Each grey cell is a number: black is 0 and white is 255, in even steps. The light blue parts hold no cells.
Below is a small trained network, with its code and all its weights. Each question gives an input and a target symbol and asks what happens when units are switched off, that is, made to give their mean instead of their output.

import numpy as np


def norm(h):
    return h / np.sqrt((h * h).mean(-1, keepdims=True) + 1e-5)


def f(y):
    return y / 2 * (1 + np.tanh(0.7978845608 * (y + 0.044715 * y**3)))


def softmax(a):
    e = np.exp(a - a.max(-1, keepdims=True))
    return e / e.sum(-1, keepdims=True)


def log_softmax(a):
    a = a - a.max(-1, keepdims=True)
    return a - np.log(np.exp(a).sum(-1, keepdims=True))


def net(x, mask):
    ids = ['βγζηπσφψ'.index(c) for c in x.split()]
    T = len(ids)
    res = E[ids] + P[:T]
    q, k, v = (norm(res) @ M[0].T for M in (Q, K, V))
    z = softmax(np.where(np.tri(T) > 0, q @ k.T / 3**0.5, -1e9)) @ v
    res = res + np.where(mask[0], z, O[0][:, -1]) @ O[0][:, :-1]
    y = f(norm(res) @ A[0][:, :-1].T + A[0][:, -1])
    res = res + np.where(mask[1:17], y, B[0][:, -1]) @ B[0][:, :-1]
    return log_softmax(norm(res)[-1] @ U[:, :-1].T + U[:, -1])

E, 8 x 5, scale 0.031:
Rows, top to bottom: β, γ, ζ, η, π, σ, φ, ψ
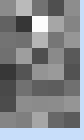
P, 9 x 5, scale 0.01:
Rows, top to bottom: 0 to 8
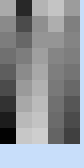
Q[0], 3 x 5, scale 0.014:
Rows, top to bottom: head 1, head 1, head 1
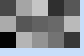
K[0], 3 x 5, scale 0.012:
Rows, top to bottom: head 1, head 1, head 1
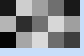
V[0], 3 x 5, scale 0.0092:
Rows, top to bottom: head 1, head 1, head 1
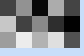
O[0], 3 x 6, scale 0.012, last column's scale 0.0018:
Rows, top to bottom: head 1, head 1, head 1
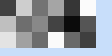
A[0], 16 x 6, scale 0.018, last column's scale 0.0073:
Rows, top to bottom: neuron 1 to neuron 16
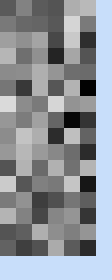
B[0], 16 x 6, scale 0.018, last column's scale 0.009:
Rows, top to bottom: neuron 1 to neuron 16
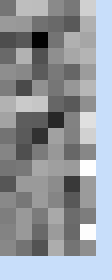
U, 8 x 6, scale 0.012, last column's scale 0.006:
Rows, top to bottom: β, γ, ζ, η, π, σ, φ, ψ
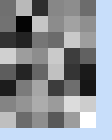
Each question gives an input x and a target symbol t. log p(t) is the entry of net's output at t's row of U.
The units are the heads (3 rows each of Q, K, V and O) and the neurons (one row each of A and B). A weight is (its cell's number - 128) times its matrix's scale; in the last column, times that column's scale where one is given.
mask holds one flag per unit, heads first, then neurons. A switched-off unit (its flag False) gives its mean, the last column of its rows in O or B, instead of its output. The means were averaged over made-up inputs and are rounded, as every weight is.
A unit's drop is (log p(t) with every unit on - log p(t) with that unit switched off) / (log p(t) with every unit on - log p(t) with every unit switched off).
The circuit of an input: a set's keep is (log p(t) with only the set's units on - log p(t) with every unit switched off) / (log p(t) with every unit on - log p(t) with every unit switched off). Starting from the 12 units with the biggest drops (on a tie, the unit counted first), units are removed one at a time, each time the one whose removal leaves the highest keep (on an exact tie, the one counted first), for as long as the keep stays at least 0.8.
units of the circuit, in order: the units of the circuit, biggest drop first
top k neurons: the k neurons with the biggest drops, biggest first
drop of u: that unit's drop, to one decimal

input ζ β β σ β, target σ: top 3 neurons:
[neuron 1; neuron 15; neuron 13]
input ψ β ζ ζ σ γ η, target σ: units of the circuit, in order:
[neuron 9; neuron 15]
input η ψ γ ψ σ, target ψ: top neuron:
[neuron 8]
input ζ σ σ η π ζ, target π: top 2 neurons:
[neuron 1; neuron 4]
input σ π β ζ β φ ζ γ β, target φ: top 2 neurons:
[neuron 11; neuron 1]
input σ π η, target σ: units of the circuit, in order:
[head 1; neuron 9; neuron 15]
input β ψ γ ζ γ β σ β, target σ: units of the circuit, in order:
[head 1; neuron 15]
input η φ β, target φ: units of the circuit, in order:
[head 1; neuron 11]
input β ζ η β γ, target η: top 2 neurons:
[neuron 15; neuron 5]
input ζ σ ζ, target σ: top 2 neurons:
[neuron 1; neuron 11]
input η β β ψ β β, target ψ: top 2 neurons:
[neuron 8; neuron 15]
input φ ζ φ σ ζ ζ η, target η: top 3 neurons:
[neuron 3; neuron 9; neuron 6]
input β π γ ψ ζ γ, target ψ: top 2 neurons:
[neuron 8; neuron 11]
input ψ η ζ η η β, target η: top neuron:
[neuron 10]
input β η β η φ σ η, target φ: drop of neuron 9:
0.1
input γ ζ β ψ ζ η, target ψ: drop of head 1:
0.9
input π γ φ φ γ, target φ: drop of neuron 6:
-0.1
